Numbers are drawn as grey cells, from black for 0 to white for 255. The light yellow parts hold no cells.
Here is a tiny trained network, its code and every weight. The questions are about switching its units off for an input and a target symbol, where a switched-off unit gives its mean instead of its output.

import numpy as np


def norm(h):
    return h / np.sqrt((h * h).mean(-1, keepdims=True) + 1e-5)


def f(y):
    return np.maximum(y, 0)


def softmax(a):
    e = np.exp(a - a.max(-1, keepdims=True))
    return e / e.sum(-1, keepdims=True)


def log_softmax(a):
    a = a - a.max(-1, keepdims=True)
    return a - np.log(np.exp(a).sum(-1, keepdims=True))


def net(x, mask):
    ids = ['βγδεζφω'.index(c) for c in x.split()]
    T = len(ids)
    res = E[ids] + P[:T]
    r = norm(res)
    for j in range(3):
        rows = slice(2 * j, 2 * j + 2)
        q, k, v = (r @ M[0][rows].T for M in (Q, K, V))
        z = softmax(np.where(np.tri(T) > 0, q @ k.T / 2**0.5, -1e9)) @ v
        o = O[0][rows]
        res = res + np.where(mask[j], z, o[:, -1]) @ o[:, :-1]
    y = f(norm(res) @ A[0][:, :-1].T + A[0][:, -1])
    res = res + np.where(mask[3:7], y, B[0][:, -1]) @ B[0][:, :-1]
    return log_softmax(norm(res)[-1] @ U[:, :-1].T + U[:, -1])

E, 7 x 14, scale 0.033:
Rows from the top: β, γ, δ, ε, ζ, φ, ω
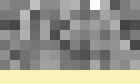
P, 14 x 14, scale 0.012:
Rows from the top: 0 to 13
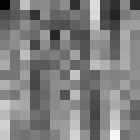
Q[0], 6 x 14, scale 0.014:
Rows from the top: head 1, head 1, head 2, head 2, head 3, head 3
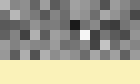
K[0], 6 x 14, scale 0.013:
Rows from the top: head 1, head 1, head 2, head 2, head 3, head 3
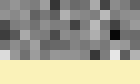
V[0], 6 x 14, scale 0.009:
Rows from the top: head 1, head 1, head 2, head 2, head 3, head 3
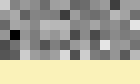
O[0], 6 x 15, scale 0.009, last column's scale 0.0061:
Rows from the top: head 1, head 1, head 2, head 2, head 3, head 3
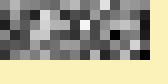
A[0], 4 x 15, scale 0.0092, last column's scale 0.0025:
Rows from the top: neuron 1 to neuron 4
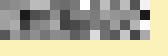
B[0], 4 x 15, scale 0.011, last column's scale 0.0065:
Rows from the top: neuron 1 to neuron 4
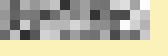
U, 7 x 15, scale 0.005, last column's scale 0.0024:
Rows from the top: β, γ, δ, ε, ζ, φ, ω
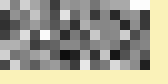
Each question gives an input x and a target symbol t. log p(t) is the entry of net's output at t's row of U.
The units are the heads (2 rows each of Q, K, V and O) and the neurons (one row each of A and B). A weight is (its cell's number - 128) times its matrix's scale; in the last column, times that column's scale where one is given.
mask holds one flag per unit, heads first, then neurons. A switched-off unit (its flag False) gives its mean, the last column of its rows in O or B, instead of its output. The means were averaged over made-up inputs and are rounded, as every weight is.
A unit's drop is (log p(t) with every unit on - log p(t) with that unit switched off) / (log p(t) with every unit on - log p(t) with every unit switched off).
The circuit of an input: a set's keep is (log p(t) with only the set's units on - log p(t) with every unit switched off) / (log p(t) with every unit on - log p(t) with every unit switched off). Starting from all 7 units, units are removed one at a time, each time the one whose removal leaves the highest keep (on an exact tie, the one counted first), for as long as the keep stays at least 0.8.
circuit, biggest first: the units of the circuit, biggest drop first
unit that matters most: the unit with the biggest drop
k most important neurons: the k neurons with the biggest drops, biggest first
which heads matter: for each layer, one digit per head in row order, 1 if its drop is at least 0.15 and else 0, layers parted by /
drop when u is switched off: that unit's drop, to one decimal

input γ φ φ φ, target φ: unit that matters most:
head 2
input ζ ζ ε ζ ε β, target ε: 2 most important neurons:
[neuron 4; neuron 2]
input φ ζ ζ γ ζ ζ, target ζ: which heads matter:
010
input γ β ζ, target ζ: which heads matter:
110
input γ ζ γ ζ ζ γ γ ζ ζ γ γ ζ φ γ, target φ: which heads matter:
010
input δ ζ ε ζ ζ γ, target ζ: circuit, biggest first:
[head 2; neuron 1]
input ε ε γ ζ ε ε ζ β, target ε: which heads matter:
001
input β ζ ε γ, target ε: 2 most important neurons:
[neuron 2; neuron 4]
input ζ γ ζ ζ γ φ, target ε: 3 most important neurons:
[neuron 3; neuron 2; neuron 1]
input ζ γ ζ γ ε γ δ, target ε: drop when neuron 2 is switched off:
0.1
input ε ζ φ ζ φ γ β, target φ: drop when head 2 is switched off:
0.7
